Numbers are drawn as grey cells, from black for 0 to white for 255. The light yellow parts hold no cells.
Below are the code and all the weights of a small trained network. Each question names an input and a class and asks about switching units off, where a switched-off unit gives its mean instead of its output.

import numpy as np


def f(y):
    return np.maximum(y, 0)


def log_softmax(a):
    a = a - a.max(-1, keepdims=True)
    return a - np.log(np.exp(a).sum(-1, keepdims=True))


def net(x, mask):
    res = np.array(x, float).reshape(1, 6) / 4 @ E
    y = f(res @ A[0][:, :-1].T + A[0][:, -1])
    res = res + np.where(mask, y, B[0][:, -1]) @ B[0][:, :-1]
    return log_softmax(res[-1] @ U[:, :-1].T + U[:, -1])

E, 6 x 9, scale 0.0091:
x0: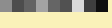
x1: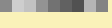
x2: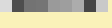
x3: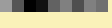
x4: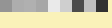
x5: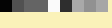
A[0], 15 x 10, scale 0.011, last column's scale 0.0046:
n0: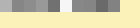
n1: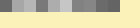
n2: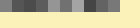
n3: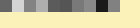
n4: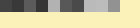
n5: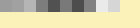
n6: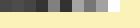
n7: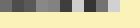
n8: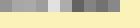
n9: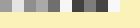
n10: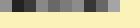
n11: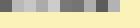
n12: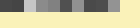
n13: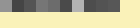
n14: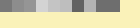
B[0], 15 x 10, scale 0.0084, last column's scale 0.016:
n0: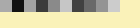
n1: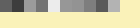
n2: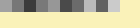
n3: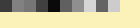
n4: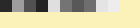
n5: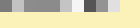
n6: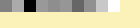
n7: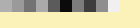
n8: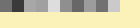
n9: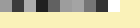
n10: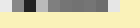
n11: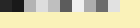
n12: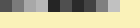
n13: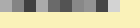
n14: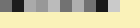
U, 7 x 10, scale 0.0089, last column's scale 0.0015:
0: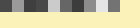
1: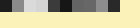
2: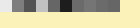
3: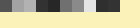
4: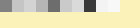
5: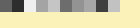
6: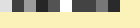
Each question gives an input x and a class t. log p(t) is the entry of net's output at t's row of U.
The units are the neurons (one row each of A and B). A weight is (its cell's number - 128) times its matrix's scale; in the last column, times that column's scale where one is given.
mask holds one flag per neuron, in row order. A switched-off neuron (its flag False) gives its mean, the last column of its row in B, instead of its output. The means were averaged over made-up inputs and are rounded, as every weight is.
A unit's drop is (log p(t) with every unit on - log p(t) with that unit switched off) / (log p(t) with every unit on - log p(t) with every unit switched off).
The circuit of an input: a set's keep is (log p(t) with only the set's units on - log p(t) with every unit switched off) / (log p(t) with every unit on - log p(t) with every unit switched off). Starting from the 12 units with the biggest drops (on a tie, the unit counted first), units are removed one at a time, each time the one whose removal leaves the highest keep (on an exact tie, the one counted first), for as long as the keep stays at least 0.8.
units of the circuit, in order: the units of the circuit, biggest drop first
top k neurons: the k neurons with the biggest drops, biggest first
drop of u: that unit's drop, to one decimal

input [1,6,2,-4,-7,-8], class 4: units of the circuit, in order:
(n5)
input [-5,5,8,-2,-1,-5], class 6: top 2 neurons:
(n0 n9)
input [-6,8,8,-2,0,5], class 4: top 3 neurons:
(n5 n9 n2)
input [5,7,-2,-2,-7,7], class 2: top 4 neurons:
(n6 n7 n13 n11)
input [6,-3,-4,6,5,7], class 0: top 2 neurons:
(n4 n6)
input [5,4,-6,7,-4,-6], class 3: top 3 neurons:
(n3 n7 n6)
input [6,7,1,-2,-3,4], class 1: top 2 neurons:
(n12 n10)
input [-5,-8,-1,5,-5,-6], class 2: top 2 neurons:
(n10 n9)
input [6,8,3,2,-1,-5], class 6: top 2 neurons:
(n11 n0)
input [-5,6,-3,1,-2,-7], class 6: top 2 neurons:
(n9 n0)
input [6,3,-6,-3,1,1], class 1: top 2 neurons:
(n12 n3)
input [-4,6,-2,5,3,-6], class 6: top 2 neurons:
(n9 n0)
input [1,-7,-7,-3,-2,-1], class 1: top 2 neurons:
(n12 n3)
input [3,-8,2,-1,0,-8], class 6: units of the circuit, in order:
(n0)
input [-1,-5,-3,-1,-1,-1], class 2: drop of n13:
-0.1
